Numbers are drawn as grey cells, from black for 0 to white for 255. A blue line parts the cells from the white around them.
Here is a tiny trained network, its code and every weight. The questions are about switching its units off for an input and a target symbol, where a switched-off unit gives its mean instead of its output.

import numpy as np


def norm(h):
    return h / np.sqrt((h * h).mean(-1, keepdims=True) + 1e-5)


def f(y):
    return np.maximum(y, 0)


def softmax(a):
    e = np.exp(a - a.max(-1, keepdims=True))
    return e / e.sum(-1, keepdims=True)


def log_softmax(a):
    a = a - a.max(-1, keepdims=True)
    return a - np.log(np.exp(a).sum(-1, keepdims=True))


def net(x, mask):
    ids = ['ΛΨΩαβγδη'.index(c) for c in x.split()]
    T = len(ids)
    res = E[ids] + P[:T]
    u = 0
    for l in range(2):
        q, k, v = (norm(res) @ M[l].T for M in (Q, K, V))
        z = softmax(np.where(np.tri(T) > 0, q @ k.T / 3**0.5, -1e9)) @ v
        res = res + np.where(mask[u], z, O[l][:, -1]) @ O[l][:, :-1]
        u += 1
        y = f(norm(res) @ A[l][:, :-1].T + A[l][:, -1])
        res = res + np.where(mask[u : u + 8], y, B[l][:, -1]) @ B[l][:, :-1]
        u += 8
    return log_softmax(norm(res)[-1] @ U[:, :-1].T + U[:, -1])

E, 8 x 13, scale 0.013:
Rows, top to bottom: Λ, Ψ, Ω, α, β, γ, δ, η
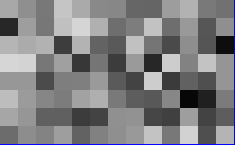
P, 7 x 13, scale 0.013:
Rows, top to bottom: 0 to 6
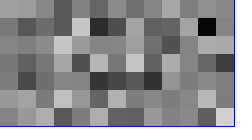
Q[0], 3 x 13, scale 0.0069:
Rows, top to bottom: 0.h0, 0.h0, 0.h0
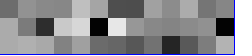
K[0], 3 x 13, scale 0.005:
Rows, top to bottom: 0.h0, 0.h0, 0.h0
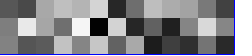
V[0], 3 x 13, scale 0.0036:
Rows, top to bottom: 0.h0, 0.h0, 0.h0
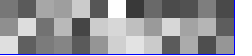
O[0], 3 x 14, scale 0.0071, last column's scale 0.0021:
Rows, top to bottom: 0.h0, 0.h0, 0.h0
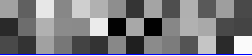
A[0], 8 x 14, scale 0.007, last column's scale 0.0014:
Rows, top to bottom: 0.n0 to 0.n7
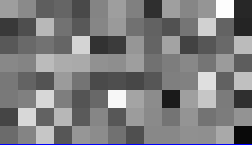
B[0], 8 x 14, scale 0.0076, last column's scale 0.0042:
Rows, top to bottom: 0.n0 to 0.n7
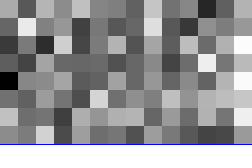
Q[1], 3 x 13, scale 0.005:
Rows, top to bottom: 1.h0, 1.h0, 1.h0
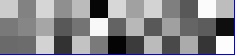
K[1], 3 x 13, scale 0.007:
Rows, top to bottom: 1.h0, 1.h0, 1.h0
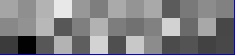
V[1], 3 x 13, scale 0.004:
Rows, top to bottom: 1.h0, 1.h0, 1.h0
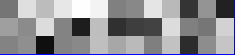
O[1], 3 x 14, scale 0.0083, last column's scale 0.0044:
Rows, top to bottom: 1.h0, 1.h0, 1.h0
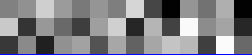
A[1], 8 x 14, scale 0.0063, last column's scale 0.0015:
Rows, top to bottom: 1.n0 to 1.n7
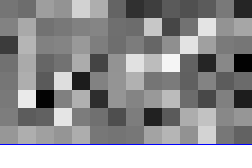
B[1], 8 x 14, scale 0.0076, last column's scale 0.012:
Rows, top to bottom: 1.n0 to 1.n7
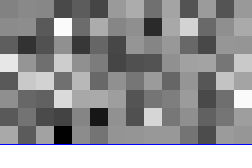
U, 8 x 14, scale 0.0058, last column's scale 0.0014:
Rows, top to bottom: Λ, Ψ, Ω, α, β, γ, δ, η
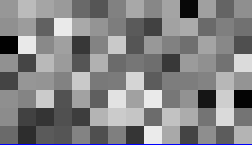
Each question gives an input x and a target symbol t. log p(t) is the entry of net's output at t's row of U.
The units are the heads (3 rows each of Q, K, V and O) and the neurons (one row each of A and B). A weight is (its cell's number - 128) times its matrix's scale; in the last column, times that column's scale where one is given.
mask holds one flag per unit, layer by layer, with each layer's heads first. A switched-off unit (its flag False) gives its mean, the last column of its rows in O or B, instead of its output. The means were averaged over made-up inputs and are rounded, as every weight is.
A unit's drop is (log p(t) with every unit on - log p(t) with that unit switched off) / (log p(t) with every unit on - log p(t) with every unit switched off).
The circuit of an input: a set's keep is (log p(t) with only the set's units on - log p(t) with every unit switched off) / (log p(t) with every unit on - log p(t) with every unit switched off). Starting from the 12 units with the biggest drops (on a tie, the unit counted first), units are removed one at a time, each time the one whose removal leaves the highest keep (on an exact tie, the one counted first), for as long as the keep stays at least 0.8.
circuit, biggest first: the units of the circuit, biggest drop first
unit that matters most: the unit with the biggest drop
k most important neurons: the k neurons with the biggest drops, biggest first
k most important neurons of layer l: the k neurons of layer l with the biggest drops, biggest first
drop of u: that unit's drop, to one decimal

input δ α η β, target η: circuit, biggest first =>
[1.h0]
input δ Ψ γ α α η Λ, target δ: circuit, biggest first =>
[0.h0, 0.n6, 1.h0]
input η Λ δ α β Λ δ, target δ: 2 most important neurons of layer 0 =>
[0.n6, 0.n3]
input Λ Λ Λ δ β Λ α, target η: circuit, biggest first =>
[0.n0, 1.h0]
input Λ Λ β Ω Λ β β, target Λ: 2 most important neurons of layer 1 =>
[1.n0, 1.n5]
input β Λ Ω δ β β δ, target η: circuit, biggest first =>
[1.h0, 1.n1]
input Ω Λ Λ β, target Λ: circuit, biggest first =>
[1.h0, 1.n5]
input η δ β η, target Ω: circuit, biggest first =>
[0.h0, 0.n1, 1.n4]
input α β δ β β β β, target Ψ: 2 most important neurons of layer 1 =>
[1.n3, 1.n5]
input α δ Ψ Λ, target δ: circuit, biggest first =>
[1.h0, 0.h0, 1.n5]
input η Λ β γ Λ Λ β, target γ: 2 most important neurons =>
[0.n7, 1.n3]
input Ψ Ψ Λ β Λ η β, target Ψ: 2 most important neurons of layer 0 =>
[0.n6, 0.n5]
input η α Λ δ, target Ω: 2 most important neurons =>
[0.n1, 1.n4]
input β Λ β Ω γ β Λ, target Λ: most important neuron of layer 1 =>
[1.n0]
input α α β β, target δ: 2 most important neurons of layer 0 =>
[0.n6, 0.n0]
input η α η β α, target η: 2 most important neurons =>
[1.n1, 1.n6]
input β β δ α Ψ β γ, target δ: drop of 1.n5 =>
0.1
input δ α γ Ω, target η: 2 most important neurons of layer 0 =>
[0.n5, 0.n2]
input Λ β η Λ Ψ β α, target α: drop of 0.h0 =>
0.7
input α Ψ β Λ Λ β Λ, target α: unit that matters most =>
0.h0
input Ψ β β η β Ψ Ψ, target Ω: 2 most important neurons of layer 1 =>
[1.n5, 1.n3]
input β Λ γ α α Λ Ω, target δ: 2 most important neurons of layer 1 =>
[1.n2, 1.n3]
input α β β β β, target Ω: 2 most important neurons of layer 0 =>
[0.n4, 0.n2]
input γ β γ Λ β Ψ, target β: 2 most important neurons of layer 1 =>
[1.n5, 1.n1]
